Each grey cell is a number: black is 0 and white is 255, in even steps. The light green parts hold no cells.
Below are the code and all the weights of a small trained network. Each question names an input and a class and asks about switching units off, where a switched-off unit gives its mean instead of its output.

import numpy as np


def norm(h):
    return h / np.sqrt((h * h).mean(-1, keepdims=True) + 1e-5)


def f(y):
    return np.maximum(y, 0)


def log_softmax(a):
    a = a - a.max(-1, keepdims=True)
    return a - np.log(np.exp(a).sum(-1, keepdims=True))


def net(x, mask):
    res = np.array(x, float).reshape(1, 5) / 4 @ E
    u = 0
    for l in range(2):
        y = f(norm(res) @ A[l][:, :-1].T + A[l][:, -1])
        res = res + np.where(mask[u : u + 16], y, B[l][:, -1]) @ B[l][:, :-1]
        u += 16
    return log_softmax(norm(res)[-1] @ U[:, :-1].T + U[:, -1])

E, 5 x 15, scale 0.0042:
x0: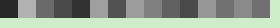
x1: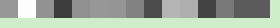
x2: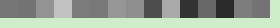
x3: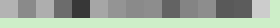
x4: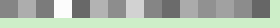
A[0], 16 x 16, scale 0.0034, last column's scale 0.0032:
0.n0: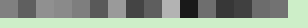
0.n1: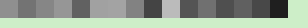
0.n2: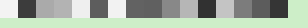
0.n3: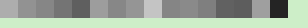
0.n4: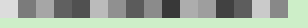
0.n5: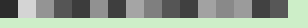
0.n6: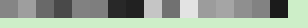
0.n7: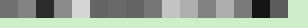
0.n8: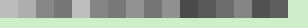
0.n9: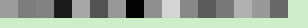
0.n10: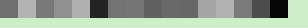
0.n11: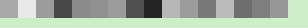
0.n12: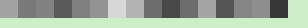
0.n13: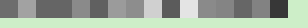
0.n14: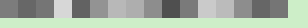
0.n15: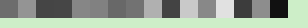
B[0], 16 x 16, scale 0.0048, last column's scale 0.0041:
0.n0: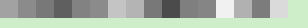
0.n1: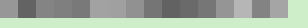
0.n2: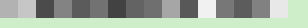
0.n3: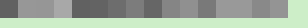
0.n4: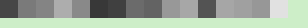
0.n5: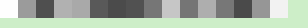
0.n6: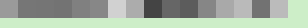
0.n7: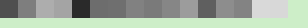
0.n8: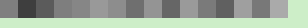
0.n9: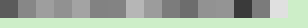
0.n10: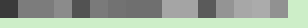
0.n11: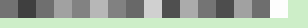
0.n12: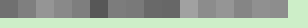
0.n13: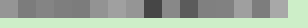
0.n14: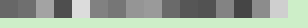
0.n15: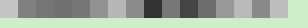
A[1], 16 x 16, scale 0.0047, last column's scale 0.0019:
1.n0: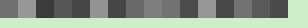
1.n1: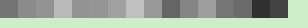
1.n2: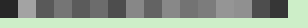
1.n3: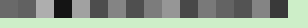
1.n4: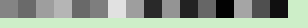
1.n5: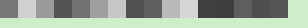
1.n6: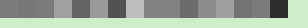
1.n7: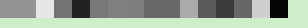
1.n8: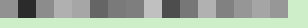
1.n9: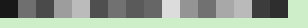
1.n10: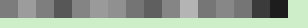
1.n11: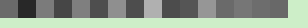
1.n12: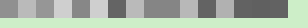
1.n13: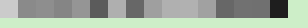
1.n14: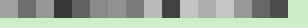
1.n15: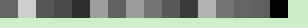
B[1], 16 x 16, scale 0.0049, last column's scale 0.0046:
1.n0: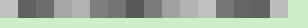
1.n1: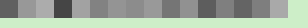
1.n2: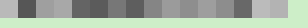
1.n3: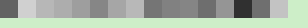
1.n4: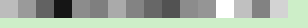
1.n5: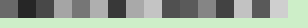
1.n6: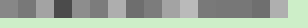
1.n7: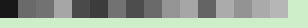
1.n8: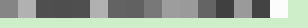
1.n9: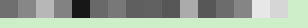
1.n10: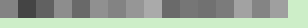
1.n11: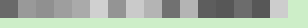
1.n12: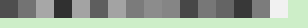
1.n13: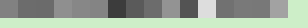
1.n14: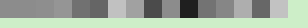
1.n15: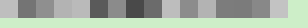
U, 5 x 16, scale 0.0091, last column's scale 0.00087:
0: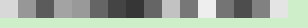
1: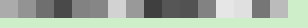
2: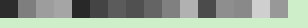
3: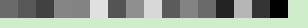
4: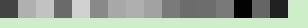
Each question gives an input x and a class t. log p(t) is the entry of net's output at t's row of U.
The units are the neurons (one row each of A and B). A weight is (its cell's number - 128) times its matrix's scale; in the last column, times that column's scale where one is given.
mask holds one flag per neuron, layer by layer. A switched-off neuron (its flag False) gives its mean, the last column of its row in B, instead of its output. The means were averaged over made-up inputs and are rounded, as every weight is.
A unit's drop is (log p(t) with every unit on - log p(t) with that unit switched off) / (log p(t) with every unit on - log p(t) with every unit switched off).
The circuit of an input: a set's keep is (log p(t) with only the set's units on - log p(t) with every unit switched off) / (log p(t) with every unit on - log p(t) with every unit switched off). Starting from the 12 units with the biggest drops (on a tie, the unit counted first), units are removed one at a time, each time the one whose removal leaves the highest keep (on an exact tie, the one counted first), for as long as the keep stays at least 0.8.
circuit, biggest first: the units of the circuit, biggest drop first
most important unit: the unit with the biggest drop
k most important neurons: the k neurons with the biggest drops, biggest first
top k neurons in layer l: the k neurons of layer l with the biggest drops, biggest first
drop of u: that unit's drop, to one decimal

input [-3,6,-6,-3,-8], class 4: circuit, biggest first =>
[0.n9]
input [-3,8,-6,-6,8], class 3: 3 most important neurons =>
[1.n5 0.n11 0.n9]
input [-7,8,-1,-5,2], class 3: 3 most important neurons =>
[1.n5 0.n11 0.n5]
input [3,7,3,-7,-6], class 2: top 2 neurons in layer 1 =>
[1.n9 1.n2]
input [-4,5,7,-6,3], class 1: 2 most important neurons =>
[1.n4 0.n4]
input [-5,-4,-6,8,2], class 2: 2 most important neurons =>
[0.n4 0.n0]
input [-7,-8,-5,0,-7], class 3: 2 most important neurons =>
[1.n11 0.n5]
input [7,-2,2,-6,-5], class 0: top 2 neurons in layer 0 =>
[0.n5 0.n4]
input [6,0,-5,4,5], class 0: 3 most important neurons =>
[0.n5 0.n0 1.n15]
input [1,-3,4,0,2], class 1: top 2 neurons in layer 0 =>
[0.n11 0.n9]
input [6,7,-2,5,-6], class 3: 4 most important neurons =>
[1.n5 0.n11 0.n2 0.n7]
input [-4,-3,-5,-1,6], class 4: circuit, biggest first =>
[0.n14 1.n12]
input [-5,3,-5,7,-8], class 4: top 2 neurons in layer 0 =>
[0.n9 0.n7]
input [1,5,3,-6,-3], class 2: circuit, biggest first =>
[1.n9]
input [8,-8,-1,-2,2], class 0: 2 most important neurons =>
[0.n5 0.n11]
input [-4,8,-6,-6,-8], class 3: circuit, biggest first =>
[1.n5 0.n11]
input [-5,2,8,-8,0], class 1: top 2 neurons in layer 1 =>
[1.n4 1.n7]
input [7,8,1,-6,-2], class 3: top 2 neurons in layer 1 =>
[1.n5 1.n10]
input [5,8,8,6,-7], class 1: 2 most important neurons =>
[1.n4 0.n0]
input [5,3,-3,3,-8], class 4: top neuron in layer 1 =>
[1.n3]
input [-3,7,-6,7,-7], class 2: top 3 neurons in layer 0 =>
[0.n4 0.n0 0.n14]
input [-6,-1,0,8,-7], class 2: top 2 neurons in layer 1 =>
[1.n7 1.n12]
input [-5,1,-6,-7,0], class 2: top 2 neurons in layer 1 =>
[1.n9 1.n4]
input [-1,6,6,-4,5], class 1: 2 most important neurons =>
[1.n4 0.n1]
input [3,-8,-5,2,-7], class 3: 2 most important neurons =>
[1.n11 1.n8]
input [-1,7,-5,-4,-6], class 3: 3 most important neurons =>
[1.n5 0.n11 0.n0]
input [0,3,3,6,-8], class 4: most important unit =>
1.n3
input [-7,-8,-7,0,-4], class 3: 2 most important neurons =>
[1.n11 0.n5]
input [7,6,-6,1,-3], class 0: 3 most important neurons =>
[0.n5 1.n15 0.n0]
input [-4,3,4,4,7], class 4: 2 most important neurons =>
[1.n12 0.n5]
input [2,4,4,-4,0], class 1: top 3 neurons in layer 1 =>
[1.n4 1.n7 1.n8]
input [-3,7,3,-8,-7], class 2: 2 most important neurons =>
[1.n9 0.n7]
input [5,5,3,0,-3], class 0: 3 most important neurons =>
[0.n5 1.n15 1.n0]
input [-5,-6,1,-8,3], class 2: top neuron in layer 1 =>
[1.n9]
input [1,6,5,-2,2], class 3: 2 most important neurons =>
[1.n5 0.n11]
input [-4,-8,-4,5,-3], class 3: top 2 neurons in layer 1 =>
[1.n8 1.n11]
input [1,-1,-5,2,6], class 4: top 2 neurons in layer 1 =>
[1.n12 1.n4]
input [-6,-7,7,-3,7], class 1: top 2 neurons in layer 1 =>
[1.n4 1.n5]
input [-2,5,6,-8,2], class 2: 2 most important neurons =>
[1.n9 0.n7]
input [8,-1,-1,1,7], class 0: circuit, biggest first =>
[0.n5]
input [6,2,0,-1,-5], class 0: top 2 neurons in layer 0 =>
[0.n5 0.n14]
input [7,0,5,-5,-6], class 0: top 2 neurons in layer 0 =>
[0.n5 0.n14]
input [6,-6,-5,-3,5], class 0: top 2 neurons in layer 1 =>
[1.n5 1.n15]
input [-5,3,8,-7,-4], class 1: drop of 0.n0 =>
0.2
